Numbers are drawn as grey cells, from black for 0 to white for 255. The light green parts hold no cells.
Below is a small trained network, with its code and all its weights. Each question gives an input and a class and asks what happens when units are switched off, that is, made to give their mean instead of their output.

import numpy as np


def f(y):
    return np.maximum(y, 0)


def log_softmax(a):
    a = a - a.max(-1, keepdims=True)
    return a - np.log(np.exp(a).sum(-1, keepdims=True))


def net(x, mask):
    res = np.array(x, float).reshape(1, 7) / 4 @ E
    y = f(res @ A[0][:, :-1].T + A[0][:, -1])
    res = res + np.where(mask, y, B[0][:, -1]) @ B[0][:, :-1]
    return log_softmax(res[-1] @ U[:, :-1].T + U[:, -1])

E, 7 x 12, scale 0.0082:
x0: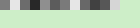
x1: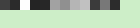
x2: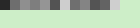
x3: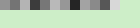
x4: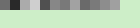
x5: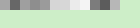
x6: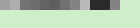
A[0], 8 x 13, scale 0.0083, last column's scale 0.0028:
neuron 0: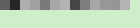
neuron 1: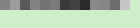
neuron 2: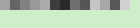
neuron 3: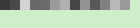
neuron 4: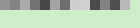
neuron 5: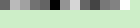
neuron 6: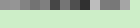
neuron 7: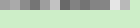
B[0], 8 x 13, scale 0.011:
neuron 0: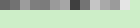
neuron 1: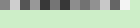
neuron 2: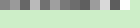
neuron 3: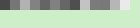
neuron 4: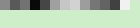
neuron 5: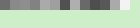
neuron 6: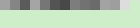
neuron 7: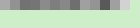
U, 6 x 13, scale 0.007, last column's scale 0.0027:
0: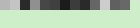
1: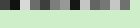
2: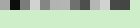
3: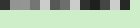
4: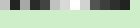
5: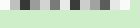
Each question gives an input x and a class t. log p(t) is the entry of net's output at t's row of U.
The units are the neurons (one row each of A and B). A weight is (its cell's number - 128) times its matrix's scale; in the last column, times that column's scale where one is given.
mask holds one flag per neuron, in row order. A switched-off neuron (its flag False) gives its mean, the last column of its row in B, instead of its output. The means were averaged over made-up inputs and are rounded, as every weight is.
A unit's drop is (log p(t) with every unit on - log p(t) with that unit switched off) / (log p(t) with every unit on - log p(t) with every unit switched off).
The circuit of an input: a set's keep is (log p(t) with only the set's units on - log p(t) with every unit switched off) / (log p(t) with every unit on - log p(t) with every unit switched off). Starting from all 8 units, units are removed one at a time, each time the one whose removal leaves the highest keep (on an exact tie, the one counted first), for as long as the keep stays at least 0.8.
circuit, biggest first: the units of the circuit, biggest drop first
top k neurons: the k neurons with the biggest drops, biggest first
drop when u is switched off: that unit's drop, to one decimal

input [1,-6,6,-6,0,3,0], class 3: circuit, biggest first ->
(neuron 5; neuron 2)
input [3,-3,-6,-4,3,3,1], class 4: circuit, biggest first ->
(neuron 1; neuron 6)
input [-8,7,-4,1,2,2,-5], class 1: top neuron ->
(neuron 0)
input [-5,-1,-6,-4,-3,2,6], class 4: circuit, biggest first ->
(neuron 4; neuron 6)
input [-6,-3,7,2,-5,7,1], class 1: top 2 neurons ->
(neuron 3; neuron 0)
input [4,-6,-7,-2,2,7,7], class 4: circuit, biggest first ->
(neuron 4; neuron 6)
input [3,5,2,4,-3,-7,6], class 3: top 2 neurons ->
(neuron 5; neuron 0)
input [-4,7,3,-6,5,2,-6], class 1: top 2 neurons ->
(neuron 0; neuron 3)
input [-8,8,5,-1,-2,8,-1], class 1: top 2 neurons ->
(neuron 3; neuron 0)
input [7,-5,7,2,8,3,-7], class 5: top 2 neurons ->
(neuron 7; neuron 4)
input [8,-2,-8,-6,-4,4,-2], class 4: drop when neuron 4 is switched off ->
0.1
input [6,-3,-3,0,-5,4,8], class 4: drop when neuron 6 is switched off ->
0.2
